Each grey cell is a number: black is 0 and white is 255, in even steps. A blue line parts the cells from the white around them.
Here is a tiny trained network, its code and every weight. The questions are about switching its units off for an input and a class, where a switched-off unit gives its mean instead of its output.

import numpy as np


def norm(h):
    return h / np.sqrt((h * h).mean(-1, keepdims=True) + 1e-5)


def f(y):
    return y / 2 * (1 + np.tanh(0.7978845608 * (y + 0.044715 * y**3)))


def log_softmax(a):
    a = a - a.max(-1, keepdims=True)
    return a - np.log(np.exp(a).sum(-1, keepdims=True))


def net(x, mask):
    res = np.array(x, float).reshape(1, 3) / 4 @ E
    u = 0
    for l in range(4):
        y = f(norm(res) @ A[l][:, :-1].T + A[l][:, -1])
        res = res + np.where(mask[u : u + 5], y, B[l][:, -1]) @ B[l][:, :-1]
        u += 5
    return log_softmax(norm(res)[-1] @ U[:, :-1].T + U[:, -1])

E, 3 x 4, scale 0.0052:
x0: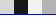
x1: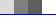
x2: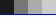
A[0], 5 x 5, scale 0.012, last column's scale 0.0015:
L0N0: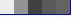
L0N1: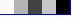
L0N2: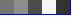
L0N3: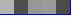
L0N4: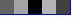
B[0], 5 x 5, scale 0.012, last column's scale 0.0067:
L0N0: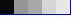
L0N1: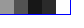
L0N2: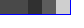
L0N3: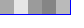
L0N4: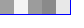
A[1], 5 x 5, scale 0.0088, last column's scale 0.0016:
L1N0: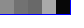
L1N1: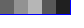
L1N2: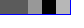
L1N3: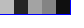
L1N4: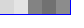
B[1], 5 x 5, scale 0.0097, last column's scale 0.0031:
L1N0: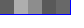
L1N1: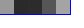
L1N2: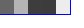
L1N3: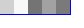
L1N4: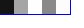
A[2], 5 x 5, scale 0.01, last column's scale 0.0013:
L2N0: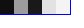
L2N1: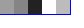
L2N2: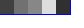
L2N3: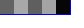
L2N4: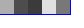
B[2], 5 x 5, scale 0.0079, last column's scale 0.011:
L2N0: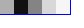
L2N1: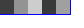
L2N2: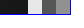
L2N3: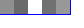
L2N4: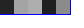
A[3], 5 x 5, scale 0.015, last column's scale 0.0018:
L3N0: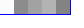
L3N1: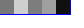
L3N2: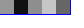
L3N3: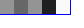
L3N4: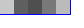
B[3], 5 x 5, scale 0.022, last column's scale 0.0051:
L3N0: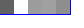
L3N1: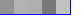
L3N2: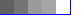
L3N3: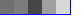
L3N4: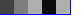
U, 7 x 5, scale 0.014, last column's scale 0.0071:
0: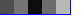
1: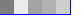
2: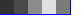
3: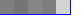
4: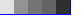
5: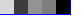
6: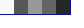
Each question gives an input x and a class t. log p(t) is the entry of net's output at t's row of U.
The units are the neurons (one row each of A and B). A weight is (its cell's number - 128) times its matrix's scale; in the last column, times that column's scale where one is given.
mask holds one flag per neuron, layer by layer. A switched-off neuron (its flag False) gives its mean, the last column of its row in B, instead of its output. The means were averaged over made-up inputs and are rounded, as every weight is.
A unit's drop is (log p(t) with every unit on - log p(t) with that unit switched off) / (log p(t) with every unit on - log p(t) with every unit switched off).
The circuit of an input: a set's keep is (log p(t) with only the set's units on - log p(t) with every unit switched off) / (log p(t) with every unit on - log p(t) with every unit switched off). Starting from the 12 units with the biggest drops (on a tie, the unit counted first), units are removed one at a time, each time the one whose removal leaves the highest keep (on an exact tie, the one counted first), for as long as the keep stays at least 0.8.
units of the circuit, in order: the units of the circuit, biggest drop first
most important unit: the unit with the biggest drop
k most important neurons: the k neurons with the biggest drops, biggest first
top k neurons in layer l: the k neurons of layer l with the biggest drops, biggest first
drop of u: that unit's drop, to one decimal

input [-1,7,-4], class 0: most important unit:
L0N1
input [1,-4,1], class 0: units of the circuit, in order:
L0N0, L3N3
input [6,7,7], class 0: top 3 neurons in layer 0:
L0N2, L0N4, L0N0
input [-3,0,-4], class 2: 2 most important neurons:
L0N0, L0N3
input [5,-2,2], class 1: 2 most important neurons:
L0N0, L0N2
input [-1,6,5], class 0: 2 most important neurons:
L0N2, L0N0
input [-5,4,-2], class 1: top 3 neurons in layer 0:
L0N4, L0N0, L0N1
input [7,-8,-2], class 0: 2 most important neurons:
L1N2, L3N3
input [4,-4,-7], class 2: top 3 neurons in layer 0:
L0N1, L0N0, L0N4
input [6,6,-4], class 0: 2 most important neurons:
L0N4, L0N1
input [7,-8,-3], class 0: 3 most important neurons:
L1N2, L3N3, L2N0
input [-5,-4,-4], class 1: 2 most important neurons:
L0N2, L0N1
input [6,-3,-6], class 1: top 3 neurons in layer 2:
L2N0, L2N1, L2N4
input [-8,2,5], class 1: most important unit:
L0N4
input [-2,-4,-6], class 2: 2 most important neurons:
L0N0, L0N1
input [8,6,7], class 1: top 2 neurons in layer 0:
L0N0, L0N3
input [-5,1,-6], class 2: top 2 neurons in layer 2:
L2N0, L2N2
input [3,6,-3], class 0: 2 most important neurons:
L0N1, L0N4
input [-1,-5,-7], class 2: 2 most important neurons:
L0N0, L0N1
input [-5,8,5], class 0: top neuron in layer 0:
L0N2
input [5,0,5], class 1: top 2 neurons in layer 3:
L3N0, L3N3
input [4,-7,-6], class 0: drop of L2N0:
0.1
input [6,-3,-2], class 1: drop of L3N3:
0.0
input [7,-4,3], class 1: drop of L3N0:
0.1
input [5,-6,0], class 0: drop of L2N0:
0.2
